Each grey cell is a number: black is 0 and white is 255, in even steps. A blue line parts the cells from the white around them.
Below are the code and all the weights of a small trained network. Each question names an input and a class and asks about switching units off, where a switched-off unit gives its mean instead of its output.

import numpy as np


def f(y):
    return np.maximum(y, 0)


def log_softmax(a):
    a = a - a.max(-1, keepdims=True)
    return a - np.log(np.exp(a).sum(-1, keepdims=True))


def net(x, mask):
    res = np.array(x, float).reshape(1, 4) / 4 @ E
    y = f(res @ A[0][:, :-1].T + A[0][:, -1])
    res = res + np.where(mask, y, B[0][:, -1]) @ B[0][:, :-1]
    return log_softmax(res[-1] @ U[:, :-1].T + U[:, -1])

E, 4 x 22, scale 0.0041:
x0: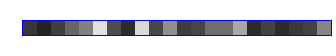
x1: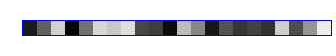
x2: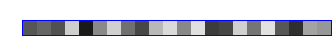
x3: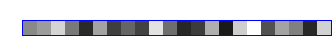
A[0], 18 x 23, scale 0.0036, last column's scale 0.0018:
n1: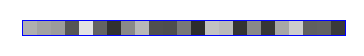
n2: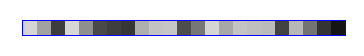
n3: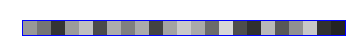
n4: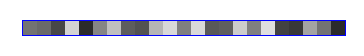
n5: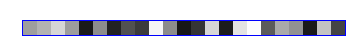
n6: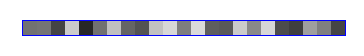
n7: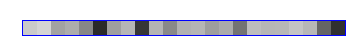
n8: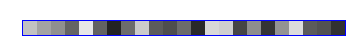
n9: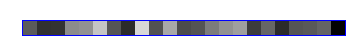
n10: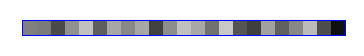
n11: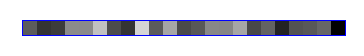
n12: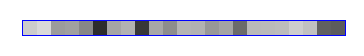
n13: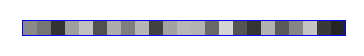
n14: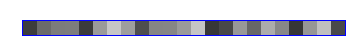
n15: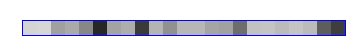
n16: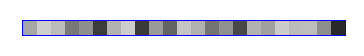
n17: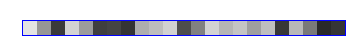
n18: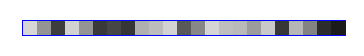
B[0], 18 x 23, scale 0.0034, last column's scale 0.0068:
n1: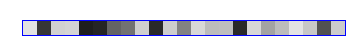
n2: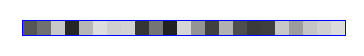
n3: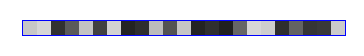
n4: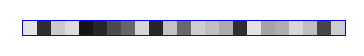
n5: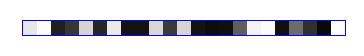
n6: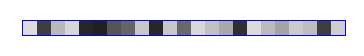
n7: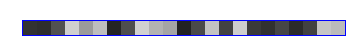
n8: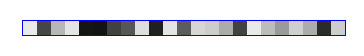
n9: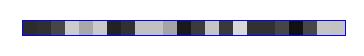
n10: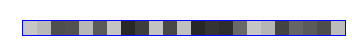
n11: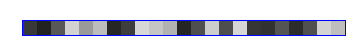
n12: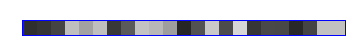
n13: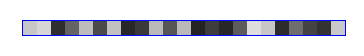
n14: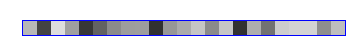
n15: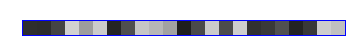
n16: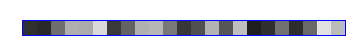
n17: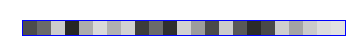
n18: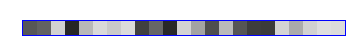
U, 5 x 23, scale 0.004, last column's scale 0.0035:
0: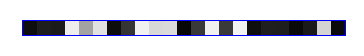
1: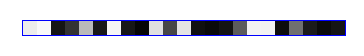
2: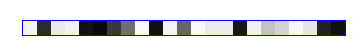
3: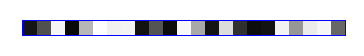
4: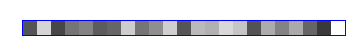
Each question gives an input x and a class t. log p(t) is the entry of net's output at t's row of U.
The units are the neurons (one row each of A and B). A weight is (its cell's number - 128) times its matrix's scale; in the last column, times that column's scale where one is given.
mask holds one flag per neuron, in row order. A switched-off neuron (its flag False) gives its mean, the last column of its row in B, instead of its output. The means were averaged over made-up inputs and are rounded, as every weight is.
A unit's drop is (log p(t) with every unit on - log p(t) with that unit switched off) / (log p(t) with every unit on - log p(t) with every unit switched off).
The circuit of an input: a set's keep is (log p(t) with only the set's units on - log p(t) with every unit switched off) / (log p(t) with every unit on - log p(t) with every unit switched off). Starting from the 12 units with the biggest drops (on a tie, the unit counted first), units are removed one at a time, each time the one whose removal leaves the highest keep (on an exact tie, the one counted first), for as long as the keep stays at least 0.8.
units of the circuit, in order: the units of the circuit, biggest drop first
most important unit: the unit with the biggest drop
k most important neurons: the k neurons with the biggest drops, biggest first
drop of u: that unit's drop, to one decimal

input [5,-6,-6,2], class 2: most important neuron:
n8
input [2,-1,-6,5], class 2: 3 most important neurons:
n8; n1; n3
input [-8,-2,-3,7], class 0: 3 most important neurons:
n15; n7; n12
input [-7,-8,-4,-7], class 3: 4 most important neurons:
n18; n17; n2; n5
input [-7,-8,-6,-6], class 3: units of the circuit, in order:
n18; n17
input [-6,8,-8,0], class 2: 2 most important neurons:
n1; n8
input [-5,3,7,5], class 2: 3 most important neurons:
n6; n14; n4
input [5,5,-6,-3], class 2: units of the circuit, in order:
n1; n8
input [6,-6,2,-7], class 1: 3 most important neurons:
n3; n13; n10
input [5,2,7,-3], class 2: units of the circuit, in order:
n4; n6
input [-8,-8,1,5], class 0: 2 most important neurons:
n15; n7
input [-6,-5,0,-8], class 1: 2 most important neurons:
n3; n13
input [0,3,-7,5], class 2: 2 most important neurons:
n1; n8
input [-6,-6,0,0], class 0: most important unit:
n15
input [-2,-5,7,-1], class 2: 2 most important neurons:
n4; n6
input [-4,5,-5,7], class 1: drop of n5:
1.0
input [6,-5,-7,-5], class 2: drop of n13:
-0.1
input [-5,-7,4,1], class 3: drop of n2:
0.4
